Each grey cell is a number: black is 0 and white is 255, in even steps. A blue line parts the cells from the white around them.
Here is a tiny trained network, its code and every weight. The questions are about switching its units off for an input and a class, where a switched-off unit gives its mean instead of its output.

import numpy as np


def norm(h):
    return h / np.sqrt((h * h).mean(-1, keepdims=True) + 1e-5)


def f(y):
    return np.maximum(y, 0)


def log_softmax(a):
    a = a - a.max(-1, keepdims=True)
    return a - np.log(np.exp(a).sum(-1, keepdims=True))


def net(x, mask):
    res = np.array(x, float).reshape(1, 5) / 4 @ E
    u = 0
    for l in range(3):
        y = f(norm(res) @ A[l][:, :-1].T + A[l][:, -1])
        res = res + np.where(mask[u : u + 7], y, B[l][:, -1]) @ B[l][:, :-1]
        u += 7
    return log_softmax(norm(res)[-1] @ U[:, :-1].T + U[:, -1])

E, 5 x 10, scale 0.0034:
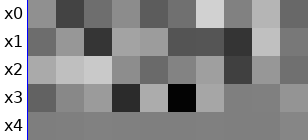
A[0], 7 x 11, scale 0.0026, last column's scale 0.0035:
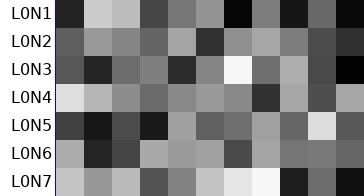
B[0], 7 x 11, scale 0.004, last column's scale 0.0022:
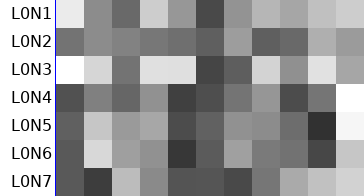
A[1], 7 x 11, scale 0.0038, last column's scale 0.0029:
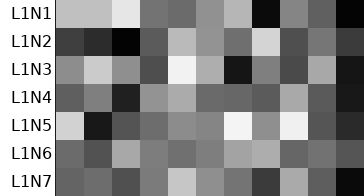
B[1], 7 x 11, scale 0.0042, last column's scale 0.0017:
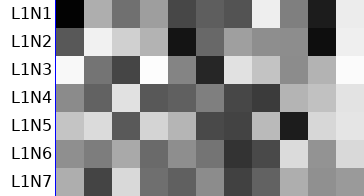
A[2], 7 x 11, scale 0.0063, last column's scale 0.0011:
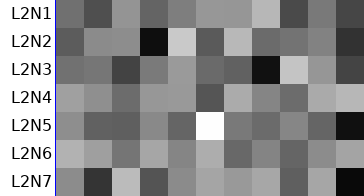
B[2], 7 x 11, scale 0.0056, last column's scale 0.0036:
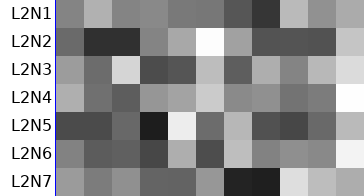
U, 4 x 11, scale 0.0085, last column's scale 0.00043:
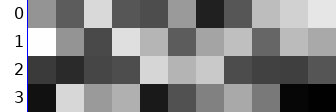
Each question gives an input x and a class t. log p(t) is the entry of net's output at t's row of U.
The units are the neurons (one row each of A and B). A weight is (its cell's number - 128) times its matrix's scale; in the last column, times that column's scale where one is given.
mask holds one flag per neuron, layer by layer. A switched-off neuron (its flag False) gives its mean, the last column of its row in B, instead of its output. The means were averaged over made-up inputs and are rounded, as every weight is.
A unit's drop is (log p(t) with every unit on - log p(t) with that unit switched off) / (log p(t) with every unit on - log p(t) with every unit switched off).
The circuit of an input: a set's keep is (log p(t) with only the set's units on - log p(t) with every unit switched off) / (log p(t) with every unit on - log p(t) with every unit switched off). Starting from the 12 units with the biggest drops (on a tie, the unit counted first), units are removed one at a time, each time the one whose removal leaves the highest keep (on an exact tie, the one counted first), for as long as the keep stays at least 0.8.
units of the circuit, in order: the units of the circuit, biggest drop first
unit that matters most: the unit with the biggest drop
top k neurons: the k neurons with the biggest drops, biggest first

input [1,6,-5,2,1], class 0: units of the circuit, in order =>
[L2N3]
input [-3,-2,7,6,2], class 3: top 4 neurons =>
[L1N1, L2N5, L2N6, L2N4]
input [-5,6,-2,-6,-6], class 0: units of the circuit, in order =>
[L2N3, L1N4]
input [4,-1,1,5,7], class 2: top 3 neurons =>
[L2N2, L1N3, L0N1]
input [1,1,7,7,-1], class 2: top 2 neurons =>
[L2N2, L1N2]
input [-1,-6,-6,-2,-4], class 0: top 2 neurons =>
[L0N7, L1N1]
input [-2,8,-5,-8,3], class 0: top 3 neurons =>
[L1N4, L2N3, L2N2]
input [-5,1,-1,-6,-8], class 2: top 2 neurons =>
[L2N5, L1N5]
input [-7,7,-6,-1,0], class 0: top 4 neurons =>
[L1N4, L2N3, L1N5, L0N3]
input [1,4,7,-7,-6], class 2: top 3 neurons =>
[L2N5, L1N2, L0N5]
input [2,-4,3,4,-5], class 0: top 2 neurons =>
[L0N7, L2N7]
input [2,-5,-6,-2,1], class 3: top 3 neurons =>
[L1N2, L2N3, L1N4]
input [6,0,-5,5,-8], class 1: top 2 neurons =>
[L1N5, L0N3]
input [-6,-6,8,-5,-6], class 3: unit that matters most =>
L1N1
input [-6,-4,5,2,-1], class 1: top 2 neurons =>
[L0N1, L1N3]
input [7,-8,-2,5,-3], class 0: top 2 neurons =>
[L2N7, L0N7]
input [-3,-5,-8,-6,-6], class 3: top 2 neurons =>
[L1N2, L2N2]
